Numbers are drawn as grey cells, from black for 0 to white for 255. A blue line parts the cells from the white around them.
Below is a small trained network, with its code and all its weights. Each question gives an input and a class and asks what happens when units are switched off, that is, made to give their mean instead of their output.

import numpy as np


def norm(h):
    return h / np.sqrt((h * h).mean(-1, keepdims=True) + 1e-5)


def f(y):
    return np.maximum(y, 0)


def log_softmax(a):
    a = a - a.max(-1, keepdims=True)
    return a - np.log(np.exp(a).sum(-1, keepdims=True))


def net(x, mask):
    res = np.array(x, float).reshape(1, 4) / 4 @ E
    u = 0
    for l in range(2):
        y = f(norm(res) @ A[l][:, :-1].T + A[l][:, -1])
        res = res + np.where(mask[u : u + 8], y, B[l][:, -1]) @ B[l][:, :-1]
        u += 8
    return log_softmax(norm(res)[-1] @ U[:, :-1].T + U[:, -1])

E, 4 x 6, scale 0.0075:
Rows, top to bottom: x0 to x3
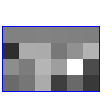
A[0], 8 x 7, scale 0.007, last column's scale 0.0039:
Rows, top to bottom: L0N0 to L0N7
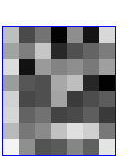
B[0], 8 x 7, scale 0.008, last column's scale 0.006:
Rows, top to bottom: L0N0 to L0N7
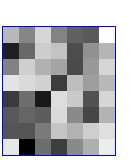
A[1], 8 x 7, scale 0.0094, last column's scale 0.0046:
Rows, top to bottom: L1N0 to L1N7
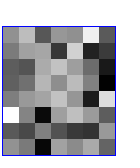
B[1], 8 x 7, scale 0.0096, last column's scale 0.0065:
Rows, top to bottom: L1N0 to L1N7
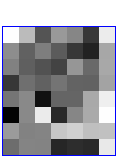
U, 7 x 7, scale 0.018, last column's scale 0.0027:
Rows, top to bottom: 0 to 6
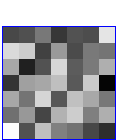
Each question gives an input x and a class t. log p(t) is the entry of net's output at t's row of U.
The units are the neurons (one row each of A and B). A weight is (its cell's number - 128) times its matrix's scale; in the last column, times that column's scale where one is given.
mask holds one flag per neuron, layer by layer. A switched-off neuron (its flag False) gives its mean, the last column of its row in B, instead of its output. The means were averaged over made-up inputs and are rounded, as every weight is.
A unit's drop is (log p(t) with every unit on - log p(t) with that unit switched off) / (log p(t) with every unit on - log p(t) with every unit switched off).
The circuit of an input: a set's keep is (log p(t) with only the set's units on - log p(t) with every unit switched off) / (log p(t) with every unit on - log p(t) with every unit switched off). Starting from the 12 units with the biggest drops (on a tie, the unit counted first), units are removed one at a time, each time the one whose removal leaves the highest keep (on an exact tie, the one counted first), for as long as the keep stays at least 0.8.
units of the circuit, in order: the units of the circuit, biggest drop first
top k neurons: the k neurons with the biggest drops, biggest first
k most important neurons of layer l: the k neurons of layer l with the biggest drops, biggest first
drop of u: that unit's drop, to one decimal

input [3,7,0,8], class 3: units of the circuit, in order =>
[L0N1; L1N7]
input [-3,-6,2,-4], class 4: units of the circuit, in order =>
[L1N5]
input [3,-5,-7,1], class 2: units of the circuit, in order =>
[L1N6; L0N5]
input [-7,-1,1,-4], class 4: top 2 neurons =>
[L1N5; L0N6]
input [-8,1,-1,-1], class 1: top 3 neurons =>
[L0N7; L0N4; L1N0]
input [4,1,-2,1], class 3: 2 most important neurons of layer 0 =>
[L0N4; L0N7]
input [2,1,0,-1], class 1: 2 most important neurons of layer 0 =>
[L0N7; L0N4]
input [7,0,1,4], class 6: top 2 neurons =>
[L0N0; L0N4]
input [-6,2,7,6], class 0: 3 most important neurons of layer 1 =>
[L1N4; L1N0; L1N3]
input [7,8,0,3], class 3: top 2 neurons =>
[L1N7; L0N3]
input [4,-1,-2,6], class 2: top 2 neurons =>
[L1N5; L1N6]
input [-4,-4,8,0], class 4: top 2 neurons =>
[L1N0; L0N6]
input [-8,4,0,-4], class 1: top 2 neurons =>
[L1N0; L0N4]
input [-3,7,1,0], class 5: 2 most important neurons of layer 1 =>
[L1N7; L1N5]
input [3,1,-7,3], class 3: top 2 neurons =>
[L1N0; L0N7]
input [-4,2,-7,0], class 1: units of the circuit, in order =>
[L1N5]
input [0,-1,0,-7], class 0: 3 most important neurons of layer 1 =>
[L1N7; L1N5; L1N6]
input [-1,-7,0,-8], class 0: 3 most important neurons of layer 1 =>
[L1N5; L1N7; L1N6]
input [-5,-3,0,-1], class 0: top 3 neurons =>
[L0N4; L1N5; L0N5]
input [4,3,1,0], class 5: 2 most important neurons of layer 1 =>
[L1N7; L1N5]
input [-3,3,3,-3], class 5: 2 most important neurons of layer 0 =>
[L0N7; L0N6]
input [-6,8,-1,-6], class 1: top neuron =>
[L1N0]
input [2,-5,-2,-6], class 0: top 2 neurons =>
[L1N5; L1N7]
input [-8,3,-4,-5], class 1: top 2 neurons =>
[L1N0; L0N7]
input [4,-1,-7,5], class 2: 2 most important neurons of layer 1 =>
[L1N5; L1N6]
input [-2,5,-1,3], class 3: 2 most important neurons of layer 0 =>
[L0N4; L0N7]
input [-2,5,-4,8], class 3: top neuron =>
[L1N6]
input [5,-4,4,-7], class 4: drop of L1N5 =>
0.4
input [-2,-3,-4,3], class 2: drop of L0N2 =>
0.0
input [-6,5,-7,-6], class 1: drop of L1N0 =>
0.1
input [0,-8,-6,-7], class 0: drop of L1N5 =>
0.2
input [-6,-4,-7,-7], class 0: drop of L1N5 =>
0.1
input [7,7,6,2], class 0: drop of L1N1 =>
0.2
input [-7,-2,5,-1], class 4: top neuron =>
[L0N6]
